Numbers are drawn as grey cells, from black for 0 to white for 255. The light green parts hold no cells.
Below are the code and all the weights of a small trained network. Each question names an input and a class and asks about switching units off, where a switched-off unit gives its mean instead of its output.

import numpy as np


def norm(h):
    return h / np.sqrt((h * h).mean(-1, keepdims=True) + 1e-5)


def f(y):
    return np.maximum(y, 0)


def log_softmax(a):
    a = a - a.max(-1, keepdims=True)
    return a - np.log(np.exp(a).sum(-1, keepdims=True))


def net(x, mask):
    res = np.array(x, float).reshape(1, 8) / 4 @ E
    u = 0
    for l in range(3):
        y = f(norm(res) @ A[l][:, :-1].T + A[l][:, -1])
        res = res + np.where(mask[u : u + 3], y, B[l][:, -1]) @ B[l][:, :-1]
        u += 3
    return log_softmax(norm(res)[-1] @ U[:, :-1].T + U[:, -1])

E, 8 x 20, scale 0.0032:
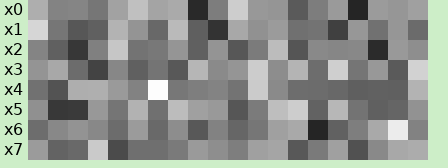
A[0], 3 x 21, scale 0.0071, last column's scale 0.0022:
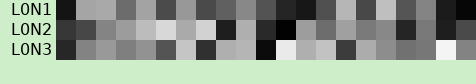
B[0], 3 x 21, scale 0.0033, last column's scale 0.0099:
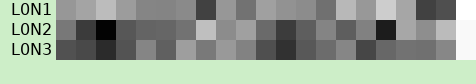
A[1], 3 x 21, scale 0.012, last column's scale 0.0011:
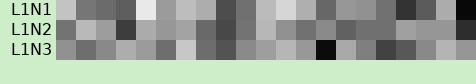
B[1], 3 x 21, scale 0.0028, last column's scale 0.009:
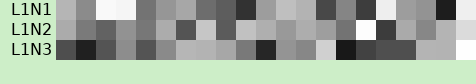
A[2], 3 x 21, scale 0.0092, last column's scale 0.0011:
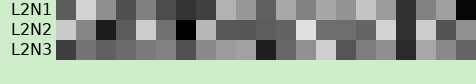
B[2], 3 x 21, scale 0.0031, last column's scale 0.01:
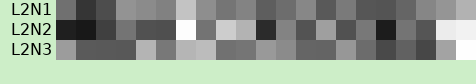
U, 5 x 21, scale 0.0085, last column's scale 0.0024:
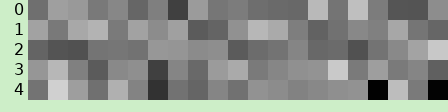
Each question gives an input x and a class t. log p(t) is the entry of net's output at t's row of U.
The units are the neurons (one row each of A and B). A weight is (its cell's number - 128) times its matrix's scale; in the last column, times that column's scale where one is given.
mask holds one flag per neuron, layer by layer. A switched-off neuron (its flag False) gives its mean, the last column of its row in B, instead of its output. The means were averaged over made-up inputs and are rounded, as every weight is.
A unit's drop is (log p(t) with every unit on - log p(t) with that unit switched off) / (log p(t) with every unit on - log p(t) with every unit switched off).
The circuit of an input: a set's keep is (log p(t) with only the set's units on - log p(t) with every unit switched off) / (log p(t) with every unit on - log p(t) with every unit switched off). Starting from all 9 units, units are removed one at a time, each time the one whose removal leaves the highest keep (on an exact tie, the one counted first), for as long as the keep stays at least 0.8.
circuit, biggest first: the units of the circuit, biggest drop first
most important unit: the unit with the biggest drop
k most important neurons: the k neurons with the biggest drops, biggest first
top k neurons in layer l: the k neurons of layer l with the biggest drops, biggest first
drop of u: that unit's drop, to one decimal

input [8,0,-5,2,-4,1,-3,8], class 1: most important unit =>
L0N3
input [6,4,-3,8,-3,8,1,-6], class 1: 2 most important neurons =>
[L1N1, L0N2]
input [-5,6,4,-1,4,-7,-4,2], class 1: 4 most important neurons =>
[L0N3, L1N3, L1N1, L2N2]
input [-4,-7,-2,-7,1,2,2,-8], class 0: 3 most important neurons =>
[L0N1, L1N3, L2N2]
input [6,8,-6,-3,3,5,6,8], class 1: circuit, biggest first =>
[L0N2, L1N1]
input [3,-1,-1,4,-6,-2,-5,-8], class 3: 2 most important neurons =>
[L1N2, L0N3]
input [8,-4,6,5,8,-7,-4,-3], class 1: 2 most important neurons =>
[L1N1, L0N2]
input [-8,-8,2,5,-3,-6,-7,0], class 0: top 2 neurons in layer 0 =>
[L0N1, L0N2]
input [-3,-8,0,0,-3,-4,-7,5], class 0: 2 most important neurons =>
[L0N1, L2N2]
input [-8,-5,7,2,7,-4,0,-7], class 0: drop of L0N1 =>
0.7
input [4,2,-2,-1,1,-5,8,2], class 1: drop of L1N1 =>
-0.2
